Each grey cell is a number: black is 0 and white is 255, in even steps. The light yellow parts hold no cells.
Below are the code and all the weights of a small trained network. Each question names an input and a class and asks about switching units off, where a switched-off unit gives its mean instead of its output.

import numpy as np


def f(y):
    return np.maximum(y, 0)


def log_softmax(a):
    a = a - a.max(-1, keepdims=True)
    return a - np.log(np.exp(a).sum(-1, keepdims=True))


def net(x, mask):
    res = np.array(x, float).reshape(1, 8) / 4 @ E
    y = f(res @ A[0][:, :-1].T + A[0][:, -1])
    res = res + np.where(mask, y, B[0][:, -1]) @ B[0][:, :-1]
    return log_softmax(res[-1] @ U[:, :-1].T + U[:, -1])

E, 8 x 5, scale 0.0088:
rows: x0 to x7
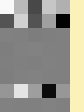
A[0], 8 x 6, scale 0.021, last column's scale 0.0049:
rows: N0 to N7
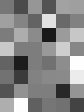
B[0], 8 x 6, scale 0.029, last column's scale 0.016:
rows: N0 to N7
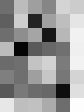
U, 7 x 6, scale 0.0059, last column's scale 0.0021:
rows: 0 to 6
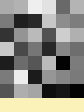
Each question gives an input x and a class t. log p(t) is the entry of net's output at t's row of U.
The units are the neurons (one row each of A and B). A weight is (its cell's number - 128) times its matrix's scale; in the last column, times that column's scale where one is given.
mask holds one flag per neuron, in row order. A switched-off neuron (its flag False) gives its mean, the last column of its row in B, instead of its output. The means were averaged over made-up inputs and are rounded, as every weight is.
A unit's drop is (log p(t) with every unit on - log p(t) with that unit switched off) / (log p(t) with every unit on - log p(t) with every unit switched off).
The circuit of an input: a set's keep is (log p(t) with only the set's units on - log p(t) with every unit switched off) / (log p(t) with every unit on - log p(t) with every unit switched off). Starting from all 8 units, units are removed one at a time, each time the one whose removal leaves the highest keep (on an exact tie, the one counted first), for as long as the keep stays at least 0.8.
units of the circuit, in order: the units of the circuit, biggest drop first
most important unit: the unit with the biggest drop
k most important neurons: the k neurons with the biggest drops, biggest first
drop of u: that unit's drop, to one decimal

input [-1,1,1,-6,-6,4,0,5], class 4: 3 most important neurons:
(N7; N2; N0)
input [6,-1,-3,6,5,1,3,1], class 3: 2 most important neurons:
(N3; N4)
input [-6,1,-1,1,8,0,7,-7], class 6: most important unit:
N6
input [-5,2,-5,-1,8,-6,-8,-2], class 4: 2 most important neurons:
(N7; N6)
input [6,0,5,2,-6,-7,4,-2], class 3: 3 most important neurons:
(N3; N4; N5)
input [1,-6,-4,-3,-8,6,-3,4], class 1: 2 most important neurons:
(N7; N3)
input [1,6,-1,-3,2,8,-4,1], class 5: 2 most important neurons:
(N1; N4)
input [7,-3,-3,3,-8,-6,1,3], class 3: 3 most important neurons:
(N3; N4; N5)
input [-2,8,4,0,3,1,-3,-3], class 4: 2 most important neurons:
(N6; N2)
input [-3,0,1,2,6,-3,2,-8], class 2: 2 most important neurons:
(N7; N3)
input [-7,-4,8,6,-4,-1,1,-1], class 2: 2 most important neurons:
(N7; N2)
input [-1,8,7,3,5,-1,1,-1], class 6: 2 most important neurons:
(N6; N4)
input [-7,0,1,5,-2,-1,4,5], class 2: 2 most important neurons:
(N0; N2)
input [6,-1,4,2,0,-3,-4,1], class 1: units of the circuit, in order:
(N3)
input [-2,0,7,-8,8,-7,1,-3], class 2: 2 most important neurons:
(N7; N3)
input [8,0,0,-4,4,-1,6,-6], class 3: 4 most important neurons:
(N3; N4; N2; N5)
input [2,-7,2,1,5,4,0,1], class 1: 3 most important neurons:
(N3; N7; N2)
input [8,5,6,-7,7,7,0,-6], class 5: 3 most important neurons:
(N1; N4; N5)
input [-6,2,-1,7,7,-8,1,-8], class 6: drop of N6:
0.2
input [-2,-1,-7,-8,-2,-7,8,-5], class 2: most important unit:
N2
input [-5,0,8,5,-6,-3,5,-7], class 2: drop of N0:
0.1
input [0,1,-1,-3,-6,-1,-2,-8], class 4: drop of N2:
0.3
